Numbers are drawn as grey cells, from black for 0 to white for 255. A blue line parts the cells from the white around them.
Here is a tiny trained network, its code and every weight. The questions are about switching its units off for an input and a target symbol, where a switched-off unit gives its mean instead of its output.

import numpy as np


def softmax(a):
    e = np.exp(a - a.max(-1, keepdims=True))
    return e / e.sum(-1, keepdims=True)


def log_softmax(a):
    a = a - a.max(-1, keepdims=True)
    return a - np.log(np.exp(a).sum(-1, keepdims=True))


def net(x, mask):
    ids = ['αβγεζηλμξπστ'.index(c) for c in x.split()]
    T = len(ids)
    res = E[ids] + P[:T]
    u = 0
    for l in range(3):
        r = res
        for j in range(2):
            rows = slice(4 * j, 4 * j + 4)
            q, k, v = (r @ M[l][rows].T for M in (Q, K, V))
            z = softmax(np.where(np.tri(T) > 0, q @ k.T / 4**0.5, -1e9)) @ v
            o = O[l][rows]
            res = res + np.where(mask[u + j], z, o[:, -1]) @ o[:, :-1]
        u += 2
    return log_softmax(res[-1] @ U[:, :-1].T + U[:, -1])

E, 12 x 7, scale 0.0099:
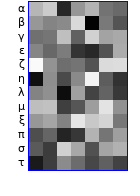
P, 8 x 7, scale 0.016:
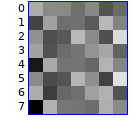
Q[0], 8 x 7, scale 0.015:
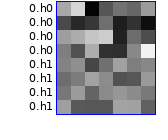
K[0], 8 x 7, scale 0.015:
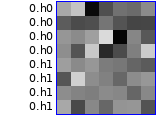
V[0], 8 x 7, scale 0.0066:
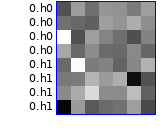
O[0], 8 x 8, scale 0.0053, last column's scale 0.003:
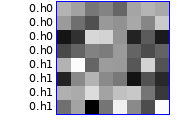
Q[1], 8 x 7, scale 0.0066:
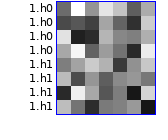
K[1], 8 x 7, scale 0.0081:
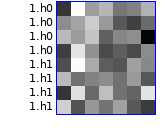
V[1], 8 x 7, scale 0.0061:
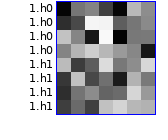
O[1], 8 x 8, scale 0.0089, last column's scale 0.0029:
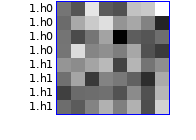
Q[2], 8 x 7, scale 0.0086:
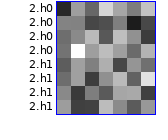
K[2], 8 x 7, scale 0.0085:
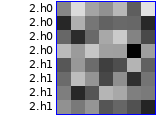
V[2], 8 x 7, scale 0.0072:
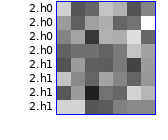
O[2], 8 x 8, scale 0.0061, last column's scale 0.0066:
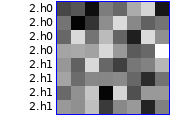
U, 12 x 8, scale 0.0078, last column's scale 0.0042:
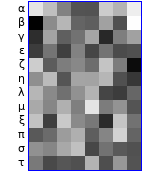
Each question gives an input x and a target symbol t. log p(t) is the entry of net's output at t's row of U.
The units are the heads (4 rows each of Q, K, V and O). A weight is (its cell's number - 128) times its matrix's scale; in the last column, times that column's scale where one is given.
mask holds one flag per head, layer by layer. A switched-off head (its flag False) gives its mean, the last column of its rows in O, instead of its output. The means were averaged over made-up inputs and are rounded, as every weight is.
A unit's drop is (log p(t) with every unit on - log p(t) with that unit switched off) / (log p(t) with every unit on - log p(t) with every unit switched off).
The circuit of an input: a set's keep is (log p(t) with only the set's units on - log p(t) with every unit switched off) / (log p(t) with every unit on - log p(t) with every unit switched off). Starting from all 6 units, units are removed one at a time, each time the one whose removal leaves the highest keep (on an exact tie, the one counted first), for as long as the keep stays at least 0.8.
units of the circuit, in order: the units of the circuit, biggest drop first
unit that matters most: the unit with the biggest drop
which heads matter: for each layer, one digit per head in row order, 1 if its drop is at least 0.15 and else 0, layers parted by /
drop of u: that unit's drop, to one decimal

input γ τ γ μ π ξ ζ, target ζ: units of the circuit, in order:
[0.h1 1.h1 2.h0 1.h0]
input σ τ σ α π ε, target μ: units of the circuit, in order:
[1.h0 0.h1 0.h0 2.h1]
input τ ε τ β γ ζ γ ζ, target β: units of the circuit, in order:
[1.h1 2.h1]
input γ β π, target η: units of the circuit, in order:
[1.h0 0.h1 2.h1 0.h0]
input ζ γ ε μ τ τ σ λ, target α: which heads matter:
10 / 10 / 00
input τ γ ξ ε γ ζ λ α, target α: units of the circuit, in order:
[0.h0]
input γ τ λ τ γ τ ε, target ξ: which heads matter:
00 / 10 / 10
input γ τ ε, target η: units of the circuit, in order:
[1.h0 0.h1 2.h1]
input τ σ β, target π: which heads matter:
11 / 10 / 11
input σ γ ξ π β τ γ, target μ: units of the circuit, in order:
[1.h0 0.h1 0.h0]
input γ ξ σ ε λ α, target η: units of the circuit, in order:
[1.h0 0.h1 0.h0 2.h1]
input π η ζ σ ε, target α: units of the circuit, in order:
[0.h1 0.h0]
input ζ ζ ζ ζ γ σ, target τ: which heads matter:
11 / 01 / 11
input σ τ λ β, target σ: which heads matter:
10 / 10 / 10
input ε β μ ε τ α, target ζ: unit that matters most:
1.h1
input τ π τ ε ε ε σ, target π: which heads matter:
11 / 10 / 01
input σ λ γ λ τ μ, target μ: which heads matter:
11 / 11 / 01
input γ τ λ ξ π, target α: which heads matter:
10 / 00 / 00
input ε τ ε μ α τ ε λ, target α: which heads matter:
10 / 00 / 00
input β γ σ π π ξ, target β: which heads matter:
11 / 11 / 11
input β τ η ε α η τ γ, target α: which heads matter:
10 / 10 / 00
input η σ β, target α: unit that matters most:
0.h1
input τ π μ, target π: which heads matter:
11 / 10 / 11
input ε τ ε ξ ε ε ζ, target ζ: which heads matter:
01 / 01 / 10
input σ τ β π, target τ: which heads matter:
01 / 11 / 01
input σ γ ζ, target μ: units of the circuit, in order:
[1.h0 0.h0 0.h1 2.h1]
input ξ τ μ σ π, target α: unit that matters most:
0.h0
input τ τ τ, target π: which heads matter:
11 / 10 / 01
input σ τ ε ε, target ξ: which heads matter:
00 / 00 / 10
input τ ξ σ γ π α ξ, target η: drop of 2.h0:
0.0
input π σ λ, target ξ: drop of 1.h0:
0.2
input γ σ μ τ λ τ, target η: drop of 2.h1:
0.2
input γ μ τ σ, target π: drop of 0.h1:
0.5
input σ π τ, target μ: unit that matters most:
1.h0
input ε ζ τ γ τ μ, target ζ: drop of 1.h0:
1.0
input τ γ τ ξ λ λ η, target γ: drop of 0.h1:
0.1
